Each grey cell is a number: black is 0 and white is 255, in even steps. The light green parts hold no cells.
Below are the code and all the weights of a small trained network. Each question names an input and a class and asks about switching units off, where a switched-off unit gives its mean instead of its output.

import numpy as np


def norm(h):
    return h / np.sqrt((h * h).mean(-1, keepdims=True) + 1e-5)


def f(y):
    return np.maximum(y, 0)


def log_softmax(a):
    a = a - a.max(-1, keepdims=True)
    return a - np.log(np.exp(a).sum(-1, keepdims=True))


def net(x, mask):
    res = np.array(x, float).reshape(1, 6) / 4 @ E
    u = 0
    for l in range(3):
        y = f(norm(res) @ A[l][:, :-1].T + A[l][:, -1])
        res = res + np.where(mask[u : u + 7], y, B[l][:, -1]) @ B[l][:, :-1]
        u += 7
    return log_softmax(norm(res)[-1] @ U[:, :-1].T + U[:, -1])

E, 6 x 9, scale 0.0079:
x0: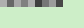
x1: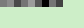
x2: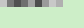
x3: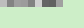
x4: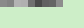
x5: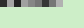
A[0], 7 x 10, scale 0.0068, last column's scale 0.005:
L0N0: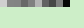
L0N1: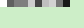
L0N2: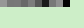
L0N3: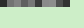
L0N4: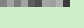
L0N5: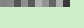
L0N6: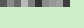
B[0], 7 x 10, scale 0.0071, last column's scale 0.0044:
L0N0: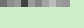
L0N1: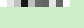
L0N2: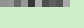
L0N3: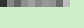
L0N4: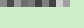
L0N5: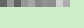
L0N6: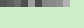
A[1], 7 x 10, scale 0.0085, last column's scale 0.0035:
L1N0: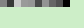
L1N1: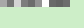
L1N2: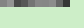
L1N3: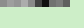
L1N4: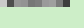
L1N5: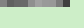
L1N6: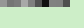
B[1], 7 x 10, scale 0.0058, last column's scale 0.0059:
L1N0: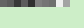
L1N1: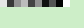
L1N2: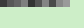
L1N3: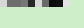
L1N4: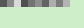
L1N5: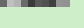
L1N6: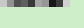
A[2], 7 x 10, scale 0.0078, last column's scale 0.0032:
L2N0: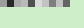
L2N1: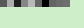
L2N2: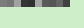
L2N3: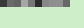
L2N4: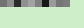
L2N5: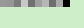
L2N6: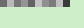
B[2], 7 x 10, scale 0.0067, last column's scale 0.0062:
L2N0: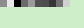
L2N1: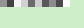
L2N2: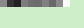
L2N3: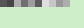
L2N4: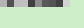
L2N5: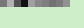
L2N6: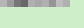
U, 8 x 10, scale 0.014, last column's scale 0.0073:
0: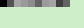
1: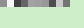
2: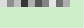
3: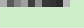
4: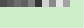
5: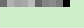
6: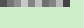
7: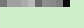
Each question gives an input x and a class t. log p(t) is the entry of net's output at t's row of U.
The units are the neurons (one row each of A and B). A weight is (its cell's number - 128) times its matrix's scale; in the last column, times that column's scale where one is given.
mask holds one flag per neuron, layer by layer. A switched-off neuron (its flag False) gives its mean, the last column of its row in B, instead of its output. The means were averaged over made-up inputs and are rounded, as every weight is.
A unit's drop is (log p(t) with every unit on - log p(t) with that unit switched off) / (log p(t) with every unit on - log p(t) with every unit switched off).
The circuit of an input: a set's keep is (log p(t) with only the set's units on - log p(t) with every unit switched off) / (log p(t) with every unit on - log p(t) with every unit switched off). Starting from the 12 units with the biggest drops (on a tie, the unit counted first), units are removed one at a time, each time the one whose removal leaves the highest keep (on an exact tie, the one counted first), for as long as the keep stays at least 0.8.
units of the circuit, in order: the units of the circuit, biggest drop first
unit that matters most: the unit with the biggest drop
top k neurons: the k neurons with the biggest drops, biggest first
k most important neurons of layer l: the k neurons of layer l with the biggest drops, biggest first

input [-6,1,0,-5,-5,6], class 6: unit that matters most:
L2N1
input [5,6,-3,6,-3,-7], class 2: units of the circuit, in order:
[L0N0; L2N4; L2N1]
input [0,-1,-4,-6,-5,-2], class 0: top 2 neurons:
[L0N3; L1N3]
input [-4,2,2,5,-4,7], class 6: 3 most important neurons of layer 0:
[L0N5; L0N1; L0N2]
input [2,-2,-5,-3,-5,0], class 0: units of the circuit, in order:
[L0N3; L1N3; L1N6]
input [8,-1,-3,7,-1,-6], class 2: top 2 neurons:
[L0N1; L1N3]
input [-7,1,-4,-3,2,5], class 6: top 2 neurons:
[L1N1; L0N1]
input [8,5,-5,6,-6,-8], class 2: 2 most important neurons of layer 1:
[L1N3; L1N6]
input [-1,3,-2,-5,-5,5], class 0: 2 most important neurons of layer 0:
[L0N3; L0N1]
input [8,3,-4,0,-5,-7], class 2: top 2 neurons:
[L0N1; L1N3]
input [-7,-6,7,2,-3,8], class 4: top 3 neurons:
[L1N3; L1N1; L1N6]
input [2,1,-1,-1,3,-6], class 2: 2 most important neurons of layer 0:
[L0N1; L0N2]
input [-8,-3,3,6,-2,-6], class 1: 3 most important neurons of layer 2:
[L2N0; L2N1; L2N4]
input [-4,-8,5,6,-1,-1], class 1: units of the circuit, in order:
[L2N0]
